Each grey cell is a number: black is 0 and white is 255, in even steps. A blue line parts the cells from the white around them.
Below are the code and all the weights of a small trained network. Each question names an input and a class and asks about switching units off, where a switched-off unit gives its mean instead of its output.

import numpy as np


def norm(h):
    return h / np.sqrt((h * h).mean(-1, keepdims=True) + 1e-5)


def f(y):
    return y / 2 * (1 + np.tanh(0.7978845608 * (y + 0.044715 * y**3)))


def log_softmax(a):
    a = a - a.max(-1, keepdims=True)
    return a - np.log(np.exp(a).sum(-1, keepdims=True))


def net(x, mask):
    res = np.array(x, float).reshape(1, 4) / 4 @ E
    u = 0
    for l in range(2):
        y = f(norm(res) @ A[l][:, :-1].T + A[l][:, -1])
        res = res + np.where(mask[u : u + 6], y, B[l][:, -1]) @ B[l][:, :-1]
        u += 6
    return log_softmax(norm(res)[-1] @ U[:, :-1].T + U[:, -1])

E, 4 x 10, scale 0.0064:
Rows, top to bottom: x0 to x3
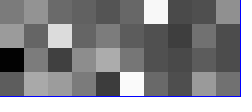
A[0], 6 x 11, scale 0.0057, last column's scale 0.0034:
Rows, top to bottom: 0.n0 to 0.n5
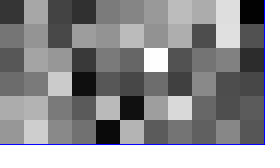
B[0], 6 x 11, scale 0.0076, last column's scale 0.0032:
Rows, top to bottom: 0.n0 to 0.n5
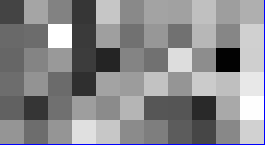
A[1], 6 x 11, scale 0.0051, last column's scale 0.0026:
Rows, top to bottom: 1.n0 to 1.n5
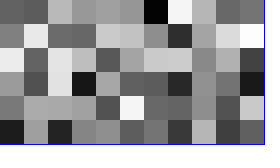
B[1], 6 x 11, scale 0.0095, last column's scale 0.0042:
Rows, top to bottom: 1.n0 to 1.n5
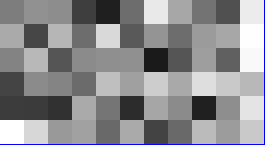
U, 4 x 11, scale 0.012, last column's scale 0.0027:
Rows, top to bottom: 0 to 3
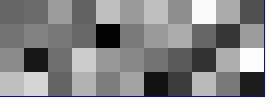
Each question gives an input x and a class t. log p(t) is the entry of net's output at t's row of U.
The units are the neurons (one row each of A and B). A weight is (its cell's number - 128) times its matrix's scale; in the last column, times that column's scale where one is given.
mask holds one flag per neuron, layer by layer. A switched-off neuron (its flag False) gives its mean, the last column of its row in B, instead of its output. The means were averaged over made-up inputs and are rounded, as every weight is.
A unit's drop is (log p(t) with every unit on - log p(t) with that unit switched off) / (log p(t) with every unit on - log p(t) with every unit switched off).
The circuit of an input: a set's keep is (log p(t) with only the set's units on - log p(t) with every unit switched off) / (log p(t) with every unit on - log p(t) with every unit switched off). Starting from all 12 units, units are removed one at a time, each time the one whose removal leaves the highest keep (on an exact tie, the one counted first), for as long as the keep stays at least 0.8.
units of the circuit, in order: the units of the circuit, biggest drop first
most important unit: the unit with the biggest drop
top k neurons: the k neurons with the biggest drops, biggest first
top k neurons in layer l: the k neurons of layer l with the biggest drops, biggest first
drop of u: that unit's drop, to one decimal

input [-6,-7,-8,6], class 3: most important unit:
1.n2
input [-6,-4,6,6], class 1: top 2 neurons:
[1.n0 1.n4]
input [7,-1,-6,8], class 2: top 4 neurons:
[0.n5 1.n4 1.n0 1.n5]
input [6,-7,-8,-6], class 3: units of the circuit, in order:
[1.n2 0.n3]
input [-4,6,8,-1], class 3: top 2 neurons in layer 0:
[0.n1 0.n0]
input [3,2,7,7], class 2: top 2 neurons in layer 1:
[1.n4 1.n2]
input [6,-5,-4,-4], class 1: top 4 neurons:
[0.n2 1.n1 0.n3 1.n3]
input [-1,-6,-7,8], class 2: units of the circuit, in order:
[1.n4 0.n5]
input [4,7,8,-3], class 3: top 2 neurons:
[1.n5 0.n1]
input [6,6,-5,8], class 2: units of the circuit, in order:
[0.n5 1.n4]
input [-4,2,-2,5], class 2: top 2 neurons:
[0.n2 0.n5]
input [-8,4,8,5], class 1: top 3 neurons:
[1.n0 1.n4 1.n2]
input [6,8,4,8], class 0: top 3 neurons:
[0.n3 1.n3 0.n4]
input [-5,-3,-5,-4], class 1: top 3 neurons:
[1.n0 0.n5 1.n5]
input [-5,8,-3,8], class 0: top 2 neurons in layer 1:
[1.n3 1.n0]
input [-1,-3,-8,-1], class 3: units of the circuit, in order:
[1.n2]
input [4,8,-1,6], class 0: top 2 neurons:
[0.n3 1.n3]
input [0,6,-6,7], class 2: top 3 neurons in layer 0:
[0.n5 0.n1 0.n0]
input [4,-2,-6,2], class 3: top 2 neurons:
[1.n2 1.n0]
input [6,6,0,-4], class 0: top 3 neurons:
[0.n3 1.n3 1.n0]
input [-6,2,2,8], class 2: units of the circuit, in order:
[1.n4]
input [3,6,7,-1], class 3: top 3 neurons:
[1.n5 0.n1 1.n0]
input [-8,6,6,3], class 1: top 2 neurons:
[1.n0 0.n1]
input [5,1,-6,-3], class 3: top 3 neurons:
[1.n2 1.n0 1.n4]
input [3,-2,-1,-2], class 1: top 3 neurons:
[0.n2 1.n1 0.n3]
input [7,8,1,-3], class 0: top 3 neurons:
[0.n3 1.n3 1.n0]
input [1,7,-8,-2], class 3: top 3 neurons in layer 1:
[1.n2 1.n0 1.n1]
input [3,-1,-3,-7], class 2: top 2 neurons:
[0.n4 1.n0]
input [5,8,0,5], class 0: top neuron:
[0.n3]
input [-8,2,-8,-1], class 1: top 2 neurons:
[1.n0 1.n5]
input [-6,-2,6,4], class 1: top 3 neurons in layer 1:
[1.n0 1.n4 1.n2]
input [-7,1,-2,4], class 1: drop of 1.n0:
0.6
